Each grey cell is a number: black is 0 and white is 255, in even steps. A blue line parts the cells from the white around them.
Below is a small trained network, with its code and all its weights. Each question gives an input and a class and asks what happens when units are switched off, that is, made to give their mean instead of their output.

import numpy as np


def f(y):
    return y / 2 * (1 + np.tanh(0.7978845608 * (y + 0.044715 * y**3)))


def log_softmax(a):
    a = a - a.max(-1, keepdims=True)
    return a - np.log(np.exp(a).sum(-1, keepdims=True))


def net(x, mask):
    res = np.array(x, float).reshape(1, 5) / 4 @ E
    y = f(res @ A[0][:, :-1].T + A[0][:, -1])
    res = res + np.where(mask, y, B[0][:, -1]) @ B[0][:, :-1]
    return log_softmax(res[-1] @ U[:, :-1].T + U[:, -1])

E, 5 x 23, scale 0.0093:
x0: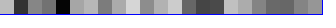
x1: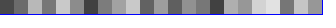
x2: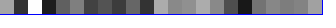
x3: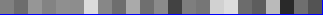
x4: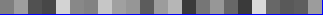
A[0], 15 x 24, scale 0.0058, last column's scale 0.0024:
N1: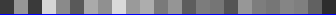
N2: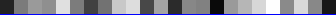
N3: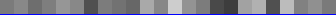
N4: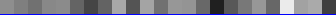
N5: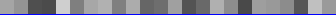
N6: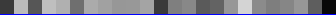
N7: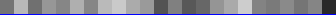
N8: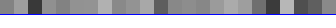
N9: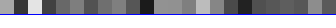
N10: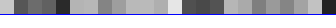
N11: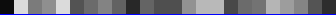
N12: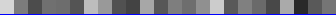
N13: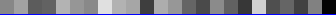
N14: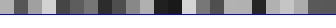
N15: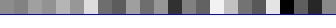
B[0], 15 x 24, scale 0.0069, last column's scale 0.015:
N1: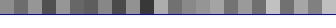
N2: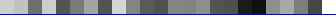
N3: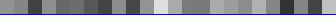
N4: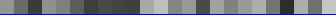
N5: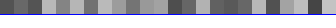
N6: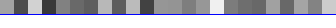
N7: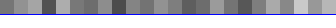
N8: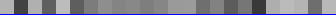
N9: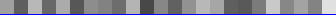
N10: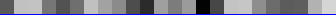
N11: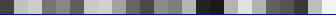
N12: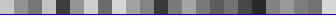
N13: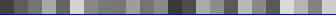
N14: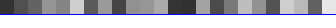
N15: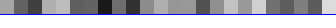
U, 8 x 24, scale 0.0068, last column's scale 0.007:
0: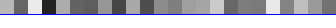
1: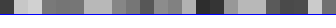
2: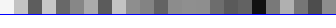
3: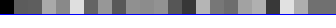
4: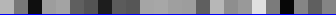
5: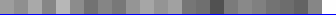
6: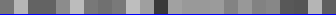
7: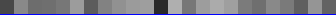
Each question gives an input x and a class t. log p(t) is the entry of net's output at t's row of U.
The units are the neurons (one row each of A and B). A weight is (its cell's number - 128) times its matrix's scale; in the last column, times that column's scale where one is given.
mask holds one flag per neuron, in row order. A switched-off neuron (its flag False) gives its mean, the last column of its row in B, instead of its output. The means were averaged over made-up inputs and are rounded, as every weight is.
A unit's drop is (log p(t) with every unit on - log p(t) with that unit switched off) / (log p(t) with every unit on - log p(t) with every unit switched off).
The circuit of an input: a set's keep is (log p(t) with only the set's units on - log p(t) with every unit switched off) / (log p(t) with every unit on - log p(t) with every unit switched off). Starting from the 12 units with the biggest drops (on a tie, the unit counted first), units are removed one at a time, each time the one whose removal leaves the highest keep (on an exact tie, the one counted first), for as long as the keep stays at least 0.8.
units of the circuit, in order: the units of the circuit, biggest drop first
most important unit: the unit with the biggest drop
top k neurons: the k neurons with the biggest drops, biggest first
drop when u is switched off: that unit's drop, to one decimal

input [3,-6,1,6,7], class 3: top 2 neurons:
[N2; N13]
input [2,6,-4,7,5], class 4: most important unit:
N15
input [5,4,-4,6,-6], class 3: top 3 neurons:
[N14; N11; N4]
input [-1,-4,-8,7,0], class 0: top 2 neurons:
[N6; N8]
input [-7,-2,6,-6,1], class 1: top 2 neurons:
[N11; N6]
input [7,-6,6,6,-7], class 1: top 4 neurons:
[N10; N2; N13; N5]
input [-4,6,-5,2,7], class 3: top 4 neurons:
[N13; N5; N12; N9]
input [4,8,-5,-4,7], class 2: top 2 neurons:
[N2; N14]
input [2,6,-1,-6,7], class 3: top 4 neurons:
[N13; N12; N5; N15]
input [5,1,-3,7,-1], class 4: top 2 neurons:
[N15; N11]
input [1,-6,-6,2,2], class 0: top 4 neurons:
[N2; N1; N6; N7]
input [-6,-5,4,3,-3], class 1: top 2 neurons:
[N11; N2]
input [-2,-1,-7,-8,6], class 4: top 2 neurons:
[N3; N4]
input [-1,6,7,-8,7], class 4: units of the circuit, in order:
[N3]
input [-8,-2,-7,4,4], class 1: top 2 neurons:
[N11; N9]
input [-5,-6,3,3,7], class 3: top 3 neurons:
[N2; N13; N5]
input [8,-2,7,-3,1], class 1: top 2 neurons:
[N10; N6]
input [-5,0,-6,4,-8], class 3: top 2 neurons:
[N14; N9]
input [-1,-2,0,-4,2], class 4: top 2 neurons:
[N2; N14]
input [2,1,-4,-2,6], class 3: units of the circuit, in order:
[N13]
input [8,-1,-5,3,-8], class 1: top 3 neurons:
[N10; N13; N5]
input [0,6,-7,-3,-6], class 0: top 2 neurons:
[N6; N1]
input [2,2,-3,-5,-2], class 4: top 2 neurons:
[N11; N4]
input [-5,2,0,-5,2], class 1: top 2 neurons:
[N11; N15]
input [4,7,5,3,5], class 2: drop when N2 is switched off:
0.7
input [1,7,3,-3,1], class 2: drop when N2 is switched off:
0.5
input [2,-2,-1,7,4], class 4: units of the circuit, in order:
[N15]
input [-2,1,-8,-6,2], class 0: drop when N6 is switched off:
0.2
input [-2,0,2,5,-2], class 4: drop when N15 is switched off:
0.3
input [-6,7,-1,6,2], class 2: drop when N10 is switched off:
0.4
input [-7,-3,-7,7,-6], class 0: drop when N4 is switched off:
0.1
